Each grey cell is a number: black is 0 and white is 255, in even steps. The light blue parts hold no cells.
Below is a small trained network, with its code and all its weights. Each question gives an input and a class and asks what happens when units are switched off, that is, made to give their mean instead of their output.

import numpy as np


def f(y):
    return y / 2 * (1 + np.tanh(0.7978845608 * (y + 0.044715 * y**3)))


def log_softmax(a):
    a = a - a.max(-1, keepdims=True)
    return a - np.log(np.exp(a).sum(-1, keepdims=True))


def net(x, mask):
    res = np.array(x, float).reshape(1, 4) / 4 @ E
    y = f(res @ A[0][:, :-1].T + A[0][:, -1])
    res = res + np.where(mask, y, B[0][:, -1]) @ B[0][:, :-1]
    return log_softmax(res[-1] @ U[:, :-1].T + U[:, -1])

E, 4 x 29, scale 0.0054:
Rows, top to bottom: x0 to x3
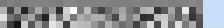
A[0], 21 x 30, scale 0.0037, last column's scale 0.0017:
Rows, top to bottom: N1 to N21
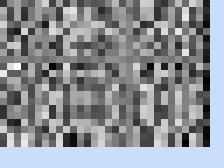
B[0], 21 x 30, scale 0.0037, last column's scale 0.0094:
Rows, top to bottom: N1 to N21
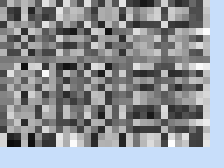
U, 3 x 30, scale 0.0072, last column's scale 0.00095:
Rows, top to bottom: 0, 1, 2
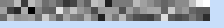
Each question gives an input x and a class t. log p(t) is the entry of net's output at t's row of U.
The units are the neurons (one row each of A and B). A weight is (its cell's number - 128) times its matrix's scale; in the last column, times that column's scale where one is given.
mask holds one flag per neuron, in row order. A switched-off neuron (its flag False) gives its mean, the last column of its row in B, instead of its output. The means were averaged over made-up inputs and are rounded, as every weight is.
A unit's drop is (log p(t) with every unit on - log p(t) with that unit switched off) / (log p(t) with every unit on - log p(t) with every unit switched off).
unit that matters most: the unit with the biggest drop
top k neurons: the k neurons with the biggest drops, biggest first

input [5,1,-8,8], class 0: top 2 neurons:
N5, N18
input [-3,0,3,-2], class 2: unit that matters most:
N5
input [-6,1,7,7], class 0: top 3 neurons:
N5, N18, N14
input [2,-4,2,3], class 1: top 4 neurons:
N10, N21, N20, N7
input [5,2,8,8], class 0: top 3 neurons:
N5, N18, N14
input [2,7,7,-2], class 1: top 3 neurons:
N2, N3, N8
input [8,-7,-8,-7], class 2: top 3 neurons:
N1, N17, N16
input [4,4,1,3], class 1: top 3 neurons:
N10, N2, N7
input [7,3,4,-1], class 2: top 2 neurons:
N21, N20
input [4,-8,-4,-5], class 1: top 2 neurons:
N21, N20
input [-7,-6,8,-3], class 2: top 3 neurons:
N11, N4, N19
